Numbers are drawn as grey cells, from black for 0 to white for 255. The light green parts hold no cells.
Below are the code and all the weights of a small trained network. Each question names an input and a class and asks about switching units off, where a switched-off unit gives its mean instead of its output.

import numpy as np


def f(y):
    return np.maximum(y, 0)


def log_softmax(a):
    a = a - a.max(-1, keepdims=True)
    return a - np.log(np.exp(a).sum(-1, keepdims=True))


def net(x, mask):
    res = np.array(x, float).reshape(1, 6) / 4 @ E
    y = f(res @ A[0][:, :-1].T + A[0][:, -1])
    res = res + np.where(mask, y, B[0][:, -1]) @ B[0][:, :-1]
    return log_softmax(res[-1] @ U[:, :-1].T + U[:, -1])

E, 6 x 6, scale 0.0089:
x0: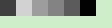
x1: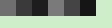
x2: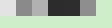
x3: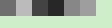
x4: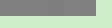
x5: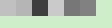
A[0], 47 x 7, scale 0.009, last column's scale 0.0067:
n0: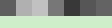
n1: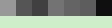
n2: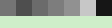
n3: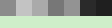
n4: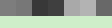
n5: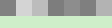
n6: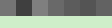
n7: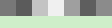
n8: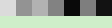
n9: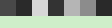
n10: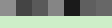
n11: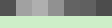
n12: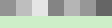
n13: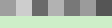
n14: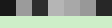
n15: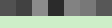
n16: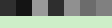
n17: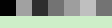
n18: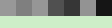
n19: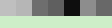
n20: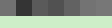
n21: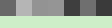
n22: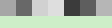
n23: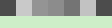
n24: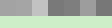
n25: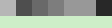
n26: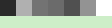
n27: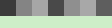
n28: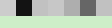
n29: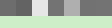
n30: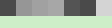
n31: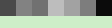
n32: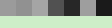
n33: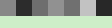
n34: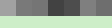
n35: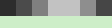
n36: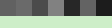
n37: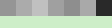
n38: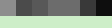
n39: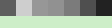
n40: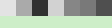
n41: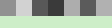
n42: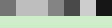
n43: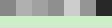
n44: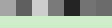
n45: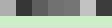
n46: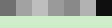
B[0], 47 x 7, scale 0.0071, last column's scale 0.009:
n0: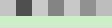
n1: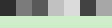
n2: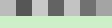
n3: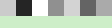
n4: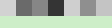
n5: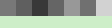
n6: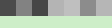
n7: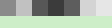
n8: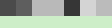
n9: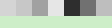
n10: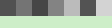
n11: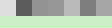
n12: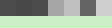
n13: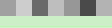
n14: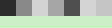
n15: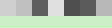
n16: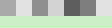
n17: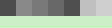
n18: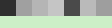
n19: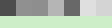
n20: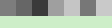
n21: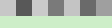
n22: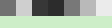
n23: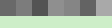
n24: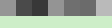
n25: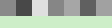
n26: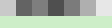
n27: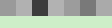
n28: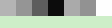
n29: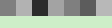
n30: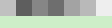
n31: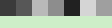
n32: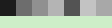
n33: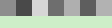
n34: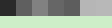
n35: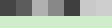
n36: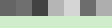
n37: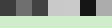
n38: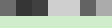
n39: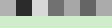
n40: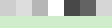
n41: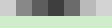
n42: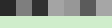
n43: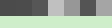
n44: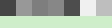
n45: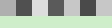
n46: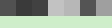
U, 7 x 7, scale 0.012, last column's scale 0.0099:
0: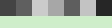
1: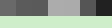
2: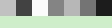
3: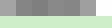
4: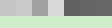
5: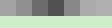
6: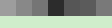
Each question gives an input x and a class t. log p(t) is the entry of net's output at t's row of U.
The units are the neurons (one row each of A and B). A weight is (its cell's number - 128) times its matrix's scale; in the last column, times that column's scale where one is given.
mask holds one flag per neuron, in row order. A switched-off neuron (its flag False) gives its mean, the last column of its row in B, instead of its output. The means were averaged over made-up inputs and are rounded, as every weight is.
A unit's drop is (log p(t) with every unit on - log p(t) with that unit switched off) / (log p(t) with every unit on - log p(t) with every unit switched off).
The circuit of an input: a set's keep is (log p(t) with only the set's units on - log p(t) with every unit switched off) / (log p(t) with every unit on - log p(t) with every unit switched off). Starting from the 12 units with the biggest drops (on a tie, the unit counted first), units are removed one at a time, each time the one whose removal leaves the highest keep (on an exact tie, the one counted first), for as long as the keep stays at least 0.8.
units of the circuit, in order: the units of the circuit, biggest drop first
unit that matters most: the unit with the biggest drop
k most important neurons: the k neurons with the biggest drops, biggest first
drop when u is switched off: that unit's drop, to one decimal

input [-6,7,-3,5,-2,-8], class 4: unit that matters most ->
n16
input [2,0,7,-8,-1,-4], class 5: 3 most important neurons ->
(n22 n28 n14)
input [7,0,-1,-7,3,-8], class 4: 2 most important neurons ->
(n16 n9)
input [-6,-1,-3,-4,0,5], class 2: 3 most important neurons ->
(n33 n45 n25)
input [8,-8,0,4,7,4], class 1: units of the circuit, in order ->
(n12 n37)
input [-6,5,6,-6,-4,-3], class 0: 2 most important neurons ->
(n44 n8)
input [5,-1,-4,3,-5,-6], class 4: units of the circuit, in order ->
(n16 n9)
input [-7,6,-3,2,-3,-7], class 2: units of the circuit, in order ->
(n45 n33)
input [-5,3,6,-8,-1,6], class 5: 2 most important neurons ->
(n28 n22)
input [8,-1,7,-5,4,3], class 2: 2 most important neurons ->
(n3 n0)
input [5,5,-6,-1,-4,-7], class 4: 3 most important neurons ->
(n16 n15 n9)
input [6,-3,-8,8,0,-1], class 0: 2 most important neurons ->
(n14 n17)
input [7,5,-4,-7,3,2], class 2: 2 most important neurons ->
(n3 n39)
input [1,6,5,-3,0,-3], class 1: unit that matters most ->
n10
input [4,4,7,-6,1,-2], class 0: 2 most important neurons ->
(n8 n44)
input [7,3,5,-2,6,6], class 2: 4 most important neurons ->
(n3 n0 n21 n39)
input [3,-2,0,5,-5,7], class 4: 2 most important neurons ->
(n40 n13)
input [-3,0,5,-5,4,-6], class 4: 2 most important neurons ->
(n9 n16)
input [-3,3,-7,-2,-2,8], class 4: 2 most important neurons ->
(n40 n13)
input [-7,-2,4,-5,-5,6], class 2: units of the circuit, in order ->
(n45)
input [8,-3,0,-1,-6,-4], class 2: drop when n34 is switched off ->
0.0
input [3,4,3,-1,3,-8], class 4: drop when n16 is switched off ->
0.1
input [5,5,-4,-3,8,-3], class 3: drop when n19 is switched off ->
-0.1
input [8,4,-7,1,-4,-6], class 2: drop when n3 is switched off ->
0.2
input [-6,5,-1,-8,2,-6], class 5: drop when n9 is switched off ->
-0.2
